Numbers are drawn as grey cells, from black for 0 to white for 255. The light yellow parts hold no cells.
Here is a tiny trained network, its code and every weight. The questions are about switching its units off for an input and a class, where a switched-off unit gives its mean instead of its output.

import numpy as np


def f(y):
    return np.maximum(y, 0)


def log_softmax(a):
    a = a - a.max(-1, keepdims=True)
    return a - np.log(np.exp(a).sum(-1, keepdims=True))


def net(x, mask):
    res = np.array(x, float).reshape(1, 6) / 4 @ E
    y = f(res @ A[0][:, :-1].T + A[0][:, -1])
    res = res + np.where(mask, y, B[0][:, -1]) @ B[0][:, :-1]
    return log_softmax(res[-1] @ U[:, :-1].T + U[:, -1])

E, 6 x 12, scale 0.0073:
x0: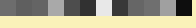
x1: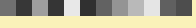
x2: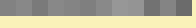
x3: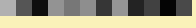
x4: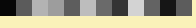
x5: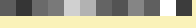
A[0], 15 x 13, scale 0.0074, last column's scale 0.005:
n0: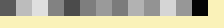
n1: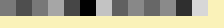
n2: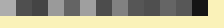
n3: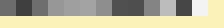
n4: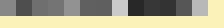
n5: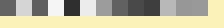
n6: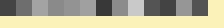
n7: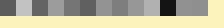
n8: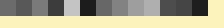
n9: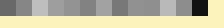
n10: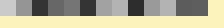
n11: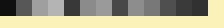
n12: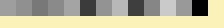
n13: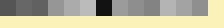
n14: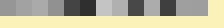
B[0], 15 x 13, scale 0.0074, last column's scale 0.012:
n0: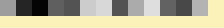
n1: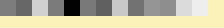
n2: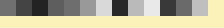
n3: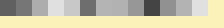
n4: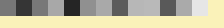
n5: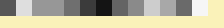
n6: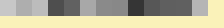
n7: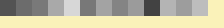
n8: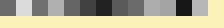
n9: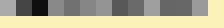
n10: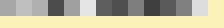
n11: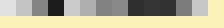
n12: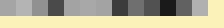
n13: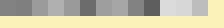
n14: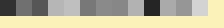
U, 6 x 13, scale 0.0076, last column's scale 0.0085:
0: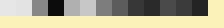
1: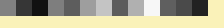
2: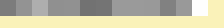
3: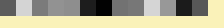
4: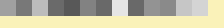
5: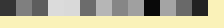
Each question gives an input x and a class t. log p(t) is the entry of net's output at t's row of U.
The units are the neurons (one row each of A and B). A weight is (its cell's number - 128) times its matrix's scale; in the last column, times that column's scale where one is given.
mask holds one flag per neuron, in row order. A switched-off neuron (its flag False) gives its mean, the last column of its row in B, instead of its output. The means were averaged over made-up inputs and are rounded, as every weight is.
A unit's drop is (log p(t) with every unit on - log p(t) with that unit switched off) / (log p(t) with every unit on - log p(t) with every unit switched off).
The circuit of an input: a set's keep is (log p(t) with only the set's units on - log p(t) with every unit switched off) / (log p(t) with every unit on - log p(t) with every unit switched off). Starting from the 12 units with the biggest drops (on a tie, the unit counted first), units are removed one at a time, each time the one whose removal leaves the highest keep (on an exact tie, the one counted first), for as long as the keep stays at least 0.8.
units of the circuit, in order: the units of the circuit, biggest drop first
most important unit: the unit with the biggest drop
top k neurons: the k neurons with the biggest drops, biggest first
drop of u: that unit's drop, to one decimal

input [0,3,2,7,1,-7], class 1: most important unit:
n4
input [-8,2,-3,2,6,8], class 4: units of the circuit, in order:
(n6; n13)
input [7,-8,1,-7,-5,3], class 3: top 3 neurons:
(n5; n4; n2)
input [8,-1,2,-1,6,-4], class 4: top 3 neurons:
(n1; n10; n12)
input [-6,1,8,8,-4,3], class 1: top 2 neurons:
(n2; n4)
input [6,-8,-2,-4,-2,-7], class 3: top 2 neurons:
(n5; n3)
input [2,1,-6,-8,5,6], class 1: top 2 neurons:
(n0; n9)
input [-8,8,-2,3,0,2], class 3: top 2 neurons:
(n8; n1)
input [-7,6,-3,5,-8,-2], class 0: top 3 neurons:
(n10; n12; n1)
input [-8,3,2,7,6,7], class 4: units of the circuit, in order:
(n13; n6; n4)
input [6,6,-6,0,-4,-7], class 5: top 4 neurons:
(n14; n5; n7; n6)
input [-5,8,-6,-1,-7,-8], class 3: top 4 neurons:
(n8; n11; n3; n6)
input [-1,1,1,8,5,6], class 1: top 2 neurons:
(n2; n4)
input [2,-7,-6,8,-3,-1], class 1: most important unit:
n2
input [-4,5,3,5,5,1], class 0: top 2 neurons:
(n6; n5)
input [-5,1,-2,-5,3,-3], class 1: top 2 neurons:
(n0; n1)
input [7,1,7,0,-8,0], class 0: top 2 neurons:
(n10; n12)
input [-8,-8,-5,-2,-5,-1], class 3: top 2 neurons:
(n5; n1)
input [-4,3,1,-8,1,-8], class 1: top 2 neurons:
(n0; n3)
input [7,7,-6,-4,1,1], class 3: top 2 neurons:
(n8; n4)
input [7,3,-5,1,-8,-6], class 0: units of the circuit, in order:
(n10)
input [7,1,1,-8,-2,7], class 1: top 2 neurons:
(n0; n9)
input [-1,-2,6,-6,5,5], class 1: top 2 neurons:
(n0; n10)
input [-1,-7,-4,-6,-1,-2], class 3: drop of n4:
0.3
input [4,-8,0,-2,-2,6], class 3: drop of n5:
1.2
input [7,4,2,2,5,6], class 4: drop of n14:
0.1
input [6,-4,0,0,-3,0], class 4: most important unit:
n1
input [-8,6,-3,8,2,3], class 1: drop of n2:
0.6
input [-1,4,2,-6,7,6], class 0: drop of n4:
0.1
